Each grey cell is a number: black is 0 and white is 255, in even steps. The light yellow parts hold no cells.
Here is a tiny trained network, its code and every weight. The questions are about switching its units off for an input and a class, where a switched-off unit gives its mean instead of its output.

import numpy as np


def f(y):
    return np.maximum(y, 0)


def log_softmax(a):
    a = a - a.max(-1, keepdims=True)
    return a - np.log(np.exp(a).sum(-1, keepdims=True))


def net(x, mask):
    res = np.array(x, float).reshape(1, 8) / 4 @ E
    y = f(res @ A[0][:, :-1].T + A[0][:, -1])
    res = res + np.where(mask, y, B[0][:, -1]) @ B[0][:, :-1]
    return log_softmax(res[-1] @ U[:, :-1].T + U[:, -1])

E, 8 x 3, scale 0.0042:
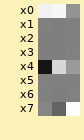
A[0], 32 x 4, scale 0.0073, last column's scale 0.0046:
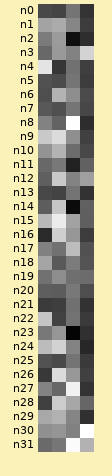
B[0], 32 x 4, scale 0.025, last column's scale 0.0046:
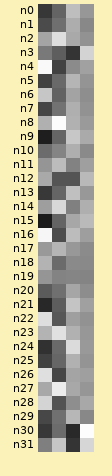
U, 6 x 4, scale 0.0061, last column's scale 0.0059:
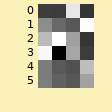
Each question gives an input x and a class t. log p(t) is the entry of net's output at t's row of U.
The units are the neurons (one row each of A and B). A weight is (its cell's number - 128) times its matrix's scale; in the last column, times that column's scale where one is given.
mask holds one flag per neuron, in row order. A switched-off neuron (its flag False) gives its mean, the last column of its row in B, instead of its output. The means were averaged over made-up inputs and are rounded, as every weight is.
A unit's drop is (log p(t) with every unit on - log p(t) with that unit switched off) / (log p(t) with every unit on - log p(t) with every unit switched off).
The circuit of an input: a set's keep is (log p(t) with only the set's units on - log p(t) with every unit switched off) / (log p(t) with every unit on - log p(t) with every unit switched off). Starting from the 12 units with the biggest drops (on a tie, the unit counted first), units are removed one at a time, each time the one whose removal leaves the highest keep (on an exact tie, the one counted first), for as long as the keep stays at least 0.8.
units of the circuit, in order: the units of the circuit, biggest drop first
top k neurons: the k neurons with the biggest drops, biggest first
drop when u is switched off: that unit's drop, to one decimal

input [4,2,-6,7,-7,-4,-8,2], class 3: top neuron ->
n4
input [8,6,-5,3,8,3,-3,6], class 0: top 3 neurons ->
n15, n9, n24
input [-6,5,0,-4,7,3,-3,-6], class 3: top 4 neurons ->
n16, n26, n31, n28
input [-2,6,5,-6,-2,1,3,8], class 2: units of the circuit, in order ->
n8, n27
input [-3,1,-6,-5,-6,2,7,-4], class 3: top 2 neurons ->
n4, n31
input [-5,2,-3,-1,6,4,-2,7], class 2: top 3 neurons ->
n8, n31, n27
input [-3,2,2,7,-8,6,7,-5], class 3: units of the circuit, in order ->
n4, n22
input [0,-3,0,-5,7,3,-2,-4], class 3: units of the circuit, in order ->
n16, n26, n28
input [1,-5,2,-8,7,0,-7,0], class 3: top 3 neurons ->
n16, n26, n28
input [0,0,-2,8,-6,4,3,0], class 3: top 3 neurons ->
n4, n31, n22
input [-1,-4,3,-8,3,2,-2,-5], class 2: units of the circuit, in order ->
n14, n23
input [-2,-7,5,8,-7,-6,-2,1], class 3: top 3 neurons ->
n4, n22, n31
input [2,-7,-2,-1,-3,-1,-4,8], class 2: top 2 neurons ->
n8, n27
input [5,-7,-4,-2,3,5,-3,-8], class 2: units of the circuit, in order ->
n14
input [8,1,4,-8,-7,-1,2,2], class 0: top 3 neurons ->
n9, n15, n24
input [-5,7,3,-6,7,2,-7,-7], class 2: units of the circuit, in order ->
n14, n23
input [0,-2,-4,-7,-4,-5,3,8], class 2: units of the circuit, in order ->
n8, n27
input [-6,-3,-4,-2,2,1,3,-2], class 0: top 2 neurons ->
n21, n31
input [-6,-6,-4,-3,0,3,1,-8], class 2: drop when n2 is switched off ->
0.2
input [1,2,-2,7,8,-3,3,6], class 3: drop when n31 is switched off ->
-0.1
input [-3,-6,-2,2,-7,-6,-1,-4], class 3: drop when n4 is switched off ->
0.5
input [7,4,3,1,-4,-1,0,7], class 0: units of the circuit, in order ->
n9
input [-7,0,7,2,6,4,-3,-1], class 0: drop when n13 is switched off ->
0.2
